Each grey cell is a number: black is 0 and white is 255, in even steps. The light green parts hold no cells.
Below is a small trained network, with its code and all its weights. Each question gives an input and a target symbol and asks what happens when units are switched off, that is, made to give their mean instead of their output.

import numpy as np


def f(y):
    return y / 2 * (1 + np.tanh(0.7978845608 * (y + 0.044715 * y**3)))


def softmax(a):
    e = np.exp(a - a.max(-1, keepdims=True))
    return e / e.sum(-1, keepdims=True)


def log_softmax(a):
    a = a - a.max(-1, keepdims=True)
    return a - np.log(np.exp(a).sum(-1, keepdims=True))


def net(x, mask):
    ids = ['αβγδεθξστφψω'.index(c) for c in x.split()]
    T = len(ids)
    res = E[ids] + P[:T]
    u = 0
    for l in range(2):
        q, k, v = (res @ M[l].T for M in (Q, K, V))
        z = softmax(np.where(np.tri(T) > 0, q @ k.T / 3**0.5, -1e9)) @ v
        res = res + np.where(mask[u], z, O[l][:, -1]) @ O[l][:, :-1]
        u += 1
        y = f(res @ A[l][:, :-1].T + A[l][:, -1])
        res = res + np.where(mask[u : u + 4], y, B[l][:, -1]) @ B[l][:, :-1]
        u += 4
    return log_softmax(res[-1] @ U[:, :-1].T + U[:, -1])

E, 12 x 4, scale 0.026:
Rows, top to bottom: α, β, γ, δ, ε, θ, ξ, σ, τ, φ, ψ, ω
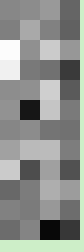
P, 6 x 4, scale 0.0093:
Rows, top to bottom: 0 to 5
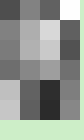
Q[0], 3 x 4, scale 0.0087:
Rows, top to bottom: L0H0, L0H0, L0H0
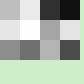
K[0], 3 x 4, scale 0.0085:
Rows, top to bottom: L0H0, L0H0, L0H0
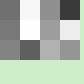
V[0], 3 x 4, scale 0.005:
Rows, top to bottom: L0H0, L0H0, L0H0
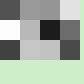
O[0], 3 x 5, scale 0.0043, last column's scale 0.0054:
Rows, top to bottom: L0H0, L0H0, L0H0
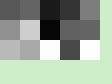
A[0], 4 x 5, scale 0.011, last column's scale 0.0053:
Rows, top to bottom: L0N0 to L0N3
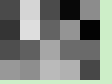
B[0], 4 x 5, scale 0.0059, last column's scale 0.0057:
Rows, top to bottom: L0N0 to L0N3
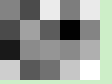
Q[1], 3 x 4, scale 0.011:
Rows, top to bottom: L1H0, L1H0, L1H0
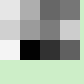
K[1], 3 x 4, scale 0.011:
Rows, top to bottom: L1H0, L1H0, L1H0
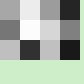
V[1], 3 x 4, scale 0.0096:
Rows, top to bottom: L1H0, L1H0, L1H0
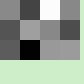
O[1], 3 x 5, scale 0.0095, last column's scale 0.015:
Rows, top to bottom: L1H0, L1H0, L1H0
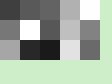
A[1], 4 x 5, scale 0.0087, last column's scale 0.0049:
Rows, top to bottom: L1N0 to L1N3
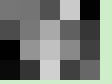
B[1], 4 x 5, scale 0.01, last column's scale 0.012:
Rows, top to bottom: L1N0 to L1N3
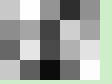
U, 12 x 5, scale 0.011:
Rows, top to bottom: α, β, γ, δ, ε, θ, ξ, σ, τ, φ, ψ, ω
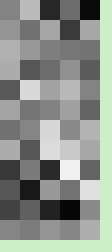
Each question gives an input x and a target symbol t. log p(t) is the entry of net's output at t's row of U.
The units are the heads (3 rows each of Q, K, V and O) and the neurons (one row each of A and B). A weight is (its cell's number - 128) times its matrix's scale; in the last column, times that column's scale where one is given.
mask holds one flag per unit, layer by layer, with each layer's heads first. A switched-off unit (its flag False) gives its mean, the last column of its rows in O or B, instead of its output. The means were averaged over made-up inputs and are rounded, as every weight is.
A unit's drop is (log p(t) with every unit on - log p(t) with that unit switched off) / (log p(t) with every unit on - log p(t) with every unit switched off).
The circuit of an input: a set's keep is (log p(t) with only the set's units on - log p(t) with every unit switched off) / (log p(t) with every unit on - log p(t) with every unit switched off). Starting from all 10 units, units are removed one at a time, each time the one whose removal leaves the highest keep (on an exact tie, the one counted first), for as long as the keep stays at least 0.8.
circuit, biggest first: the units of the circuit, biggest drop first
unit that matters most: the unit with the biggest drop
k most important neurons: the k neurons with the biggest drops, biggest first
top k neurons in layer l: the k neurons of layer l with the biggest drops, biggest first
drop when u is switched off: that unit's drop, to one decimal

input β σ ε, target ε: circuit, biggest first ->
(L1N2 L0N2)
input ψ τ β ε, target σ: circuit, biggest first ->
(L1H0 L0H0 L1N2)
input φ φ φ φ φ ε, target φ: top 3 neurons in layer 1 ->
(L1N2 L1N1 L1N3)
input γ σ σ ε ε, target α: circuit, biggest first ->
(L1H0 L1N3 L1N2)
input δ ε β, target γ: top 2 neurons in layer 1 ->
(L1N3 L1N1)
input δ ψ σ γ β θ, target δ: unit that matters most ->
L1N0
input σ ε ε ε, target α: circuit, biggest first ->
(L1N3 L1H0 L1N2)
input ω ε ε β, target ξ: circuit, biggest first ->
(L1H0 L1N3 L1N2)
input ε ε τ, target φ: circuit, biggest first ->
(L1H0 L1N2)
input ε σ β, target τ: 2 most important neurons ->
(L0N0 L1N2)
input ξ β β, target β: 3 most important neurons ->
(L1N2 L0N2 L0N0)
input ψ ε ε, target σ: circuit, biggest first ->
(L1H0 L0H0)
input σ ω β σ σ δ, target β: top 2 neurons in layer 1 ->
(L1N3 L1N2)
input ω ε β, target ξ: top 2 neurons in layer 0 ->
(L0N0 L0N1)
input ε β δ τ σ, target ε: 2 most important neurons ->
(L1N3 L0N3)
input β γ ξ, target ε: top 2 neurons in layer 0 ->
(L0N3 L0N1)
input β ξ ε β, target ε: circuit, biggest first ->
(L1H0 L0N1 L1N3)
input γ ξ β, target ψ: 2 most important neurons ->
(L1N3 L0N0)
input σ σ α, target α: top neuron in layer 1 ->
(L1N3)
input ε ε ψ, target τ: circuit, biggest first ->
(L1H0)
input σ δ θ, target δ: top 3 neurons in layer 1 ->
(L1N0 L1N2 L1N3)
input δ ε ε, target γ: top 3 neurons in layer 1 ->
(L1N3 L1N1 L1N2)
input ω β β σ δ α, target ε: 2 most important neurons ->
(L1N3 L0N0)
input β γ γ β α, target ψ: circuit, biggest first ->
(L1H0 L1N3)
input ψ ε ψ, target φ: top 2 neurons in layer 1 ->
(L1N2 L1N0)
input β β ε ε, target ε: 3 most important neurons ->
(L0N1 L0N3 L1N2)
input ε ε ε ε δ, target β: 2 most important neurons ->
(L0N3 L0N2)
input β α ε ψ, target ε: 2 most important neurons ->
(L0N3 L0N1)
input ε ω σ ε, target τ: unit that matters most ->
L0N0
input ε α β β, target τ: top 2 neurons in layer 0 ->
(L0N0 L0N3)
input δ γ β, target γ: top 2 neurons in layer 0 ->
(L0N0 L0N2)
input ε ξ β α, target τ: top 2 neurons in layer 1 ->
(L1N0 L1N2)
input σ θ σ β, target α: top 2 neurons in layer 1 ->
(L1N3 L1N2)
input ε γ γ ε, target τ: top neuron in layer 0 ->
(L0N2)
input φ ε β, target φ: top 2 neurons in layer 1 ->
(L1N2 L1N1)
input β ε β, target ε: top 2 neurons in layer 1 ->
(L1N2 L1N1)
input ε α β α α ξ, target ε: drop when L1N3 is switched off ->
0.7
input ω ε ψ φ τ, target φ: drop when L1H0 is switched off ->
0.2
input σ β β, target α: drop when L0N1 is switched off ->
0.0
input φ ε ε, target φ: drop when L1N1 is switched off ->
0.1
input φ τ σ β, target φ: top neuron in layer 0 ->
(L0N0)
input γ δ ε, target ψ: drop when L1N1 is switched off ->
-0.1
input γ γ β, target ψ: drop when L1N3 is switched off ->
0.9
